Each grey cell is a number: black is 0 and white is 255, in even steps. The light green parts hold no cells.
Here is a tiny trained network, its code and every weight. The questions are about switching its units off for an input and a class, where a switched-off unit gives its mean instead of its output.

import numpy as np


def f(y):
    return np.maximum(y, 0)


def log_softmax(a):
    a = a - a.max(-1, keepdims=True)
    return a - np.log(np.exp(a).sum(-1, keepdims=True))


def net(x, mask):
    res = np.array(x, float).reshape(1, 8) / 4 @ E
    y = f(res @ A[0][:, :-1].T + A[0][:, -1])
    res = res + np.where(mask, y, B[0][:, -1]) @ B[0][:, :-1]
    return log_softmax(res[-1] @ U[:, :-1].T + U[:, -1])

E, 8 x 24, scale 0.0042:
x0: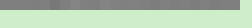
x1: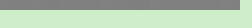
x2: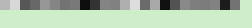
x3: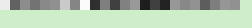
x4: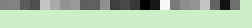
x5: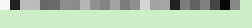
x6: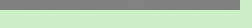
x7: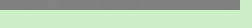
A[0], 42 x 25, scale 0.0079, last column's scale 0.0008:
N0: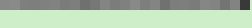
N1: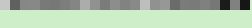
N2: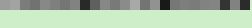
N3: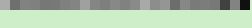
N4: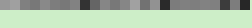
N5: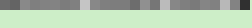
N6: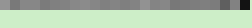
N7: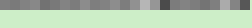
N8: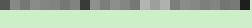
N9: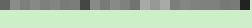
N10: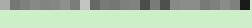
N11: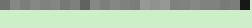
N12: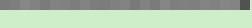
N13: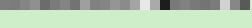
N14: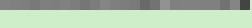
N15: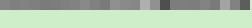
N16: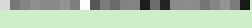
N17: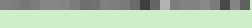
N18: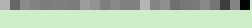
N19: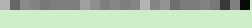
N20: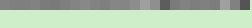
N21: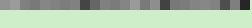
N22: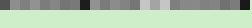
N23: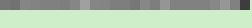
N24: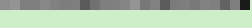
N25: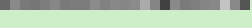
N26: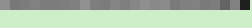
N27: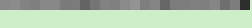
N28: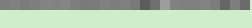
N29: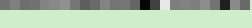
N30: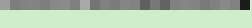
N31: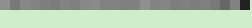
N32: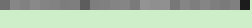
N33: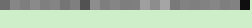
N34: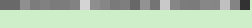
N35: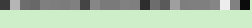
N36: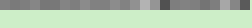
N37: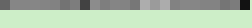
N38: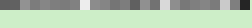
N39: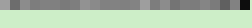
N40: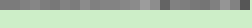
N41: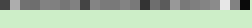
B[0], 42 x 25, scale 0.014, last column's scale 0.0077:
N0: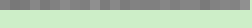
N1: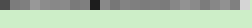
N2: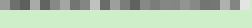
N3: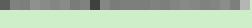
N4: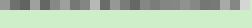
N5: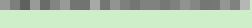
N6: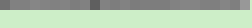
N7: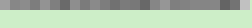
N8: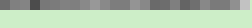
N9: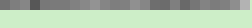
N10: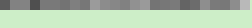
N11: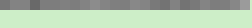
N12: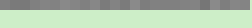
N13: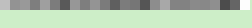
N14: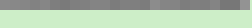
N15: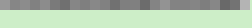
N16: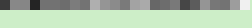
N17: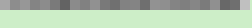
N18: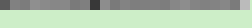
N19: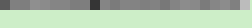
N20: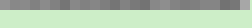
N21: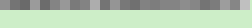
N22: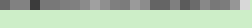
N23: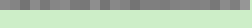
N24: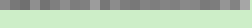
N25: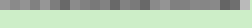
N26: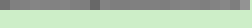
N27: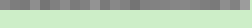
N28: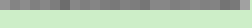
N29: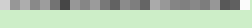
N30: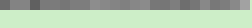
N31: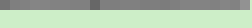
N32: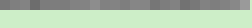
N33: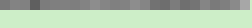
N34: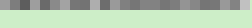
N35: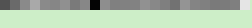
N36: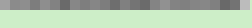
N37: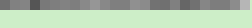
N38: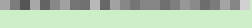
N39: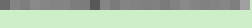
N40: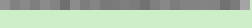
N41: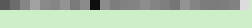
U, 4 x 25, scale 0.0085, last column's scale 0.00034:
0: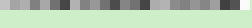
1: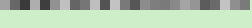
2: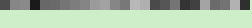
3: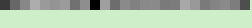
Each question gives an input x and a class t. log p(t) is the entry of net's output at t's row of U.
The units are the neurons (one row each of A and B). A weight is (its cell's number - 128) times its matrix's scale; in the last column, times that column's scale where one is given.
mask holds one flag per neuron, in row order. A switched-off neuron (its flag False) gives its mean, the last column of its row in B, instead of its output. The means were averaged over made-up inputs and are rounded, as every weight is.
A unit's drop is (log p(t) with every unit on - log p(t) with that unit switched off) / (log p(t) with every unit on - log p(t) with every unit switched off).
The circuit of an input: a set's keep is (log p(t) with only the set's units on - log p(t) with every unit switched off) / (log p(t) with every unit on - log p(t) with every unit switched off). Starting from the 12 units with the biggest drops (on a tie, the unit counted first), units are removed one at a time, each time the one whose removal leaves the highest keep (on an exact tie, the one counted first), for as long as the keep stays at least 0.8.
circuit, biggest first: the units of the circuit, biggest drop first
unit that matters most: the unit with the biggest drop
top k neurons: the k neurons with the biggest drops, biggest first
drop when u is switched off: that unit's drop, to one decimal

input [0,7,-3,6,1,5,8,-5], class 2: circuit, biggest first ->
N16
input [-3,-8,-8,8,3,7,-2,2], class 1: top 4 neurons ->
N38, N34, N5, N22
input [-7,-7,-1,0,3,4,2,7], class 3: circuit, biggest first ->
N13, N1
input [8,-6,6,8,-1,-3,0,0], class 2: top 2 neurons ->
N16, N10
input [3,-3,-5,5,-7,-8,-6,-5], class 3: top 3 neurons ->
N35, N41, N29
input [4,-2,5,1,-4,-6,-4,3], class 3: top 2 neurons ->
N35, N41
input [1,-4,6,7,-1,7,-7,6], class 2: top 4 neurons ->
N16, N10, N35, N41
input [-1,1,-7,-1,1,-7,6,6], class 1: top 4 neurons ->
N38, N34, N5, N1
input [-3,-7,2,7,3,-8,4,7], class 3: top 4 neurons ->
N35, N41, N22, N8
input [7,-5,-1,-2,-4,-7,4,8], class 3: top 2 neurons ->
N35, N41
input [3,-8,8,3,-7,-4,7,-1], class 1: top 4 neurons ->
N2, N4, N29, N21
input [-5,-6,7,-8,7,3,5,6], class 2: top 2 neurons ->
N22, N13
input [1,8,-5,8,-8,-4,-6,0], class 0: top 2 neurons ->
N13, N25
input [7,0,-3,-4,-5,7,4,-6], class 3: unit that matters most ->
N1
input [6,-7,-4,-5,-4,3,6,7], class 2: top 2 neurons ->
N29, N22
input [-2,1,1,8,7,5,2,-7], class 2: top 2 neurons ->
N16, N13
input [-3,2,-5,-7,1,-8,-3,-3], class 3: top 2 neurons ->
N35, N41
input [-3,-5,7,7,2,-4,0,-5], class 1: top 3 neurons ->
N2, N4, N21
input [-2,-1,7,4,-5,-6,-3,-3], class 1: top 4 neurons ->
N2, N4, N29, N21
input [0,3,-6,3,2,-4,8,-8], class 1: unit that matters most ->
N38
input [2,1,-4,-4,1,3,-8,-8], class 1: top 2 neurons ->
N16, N38
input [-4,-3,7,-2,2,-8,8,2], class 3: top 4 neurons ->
N35, N41, N38, N34
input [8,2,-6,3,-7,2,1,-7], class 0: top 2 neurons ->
N13, N2
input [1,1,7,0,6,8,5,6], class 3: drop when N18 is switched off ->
0.2
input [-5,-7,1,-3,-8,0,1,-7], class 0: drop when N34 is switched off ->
0.0
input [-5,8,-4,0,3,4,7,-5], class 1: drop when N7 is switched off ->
0.1
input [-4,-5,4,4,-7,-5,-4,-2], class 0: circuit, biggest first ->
N13
